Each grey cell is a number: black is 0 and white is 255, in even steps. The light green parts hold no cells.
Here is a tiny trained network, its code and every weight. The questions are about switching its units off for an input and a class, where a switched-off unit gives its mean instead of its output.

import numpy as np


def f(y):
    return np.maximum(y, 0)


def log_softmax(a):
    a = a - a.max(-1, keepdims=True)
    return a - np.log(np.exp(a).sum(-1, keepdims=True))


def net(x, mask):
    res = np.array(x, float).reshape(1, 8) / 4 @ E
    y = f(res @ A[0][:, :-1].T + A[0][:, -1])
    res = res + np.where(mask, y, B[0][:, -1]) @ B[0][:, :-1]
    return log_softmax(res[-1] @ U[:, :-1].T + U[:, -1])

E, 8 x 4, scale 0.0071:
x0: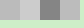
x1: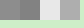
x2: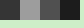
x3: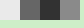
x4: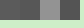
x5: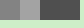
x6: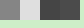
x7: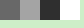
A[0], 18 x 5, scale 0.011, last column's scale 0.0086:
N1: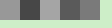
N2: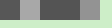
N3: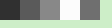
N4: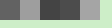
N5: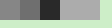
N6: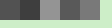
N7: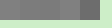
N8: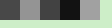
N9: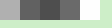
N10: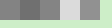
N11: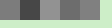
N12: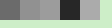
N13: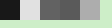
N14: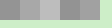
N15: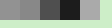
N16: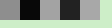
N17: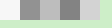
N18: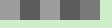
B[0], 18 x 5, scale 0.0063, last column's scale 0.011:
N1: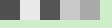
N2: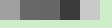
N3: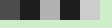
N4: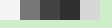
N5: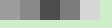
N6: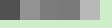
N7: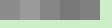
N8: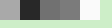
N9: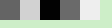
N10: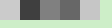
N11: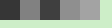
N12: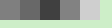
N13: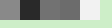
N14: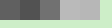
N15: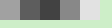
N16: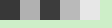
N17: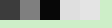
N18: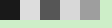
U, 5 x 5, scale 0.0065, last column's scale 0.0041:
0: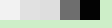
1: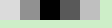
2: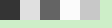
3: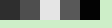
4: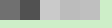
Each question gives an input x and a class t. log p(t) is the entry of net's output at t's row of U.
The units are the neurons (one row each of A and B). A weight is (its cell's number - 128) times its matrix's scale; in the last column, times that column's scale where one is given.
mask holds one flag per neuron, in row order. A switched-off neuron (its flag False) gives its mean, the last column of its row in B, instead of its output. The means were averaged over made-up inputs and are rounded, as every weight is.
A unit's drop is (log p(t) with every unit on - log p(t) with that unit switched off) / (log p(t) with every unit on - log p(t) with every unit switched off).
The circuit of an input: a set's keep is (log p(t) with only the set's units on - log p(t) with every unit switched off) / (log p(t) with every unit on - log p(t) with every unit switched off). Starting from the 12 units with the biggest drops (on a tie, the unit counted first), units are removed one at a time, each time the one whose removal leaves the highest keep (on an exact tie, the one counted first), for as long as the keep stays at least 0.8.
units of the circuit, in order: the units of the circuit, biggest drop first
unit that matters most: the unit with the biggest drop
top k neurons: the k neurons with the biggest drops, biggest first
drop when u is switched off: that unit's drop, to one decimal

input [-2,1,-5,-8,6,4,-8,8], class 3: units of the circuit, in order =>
[N3]
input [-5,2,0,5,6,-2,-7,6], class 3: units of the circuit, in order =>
[N3; N4]
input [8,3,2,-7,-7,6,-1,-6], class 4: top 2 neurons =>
[N9; N16]
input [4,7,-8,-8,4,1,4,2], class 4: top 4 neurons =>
[N3; N9; N16; N10]
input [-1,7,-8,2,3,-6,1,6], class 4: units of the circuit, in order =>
[N3; N9]
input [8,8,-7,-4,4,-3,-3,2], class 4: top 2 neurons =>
[N3; N10]
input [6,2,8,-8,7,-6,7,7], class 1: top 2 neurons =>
[N4; N2]
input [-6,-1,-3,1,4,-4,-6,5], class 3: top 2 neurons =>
[N3; N17]
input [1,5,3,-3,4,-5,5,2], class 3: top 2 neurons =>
[N9; N17]
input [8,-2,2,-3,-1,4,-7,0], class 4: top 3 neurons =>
[N16; N9; N4]
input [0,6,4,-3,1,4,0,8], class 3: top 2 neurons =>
[N3; N9]
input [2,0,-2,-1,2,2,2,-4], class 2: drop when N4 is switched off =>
0.2
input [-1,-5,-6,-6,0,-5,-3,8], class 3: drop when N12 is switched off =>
0.0
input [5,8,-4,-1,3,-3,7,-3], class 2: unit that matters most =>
N17
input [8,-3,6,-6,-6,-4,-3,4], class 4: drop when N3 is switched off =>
0.1
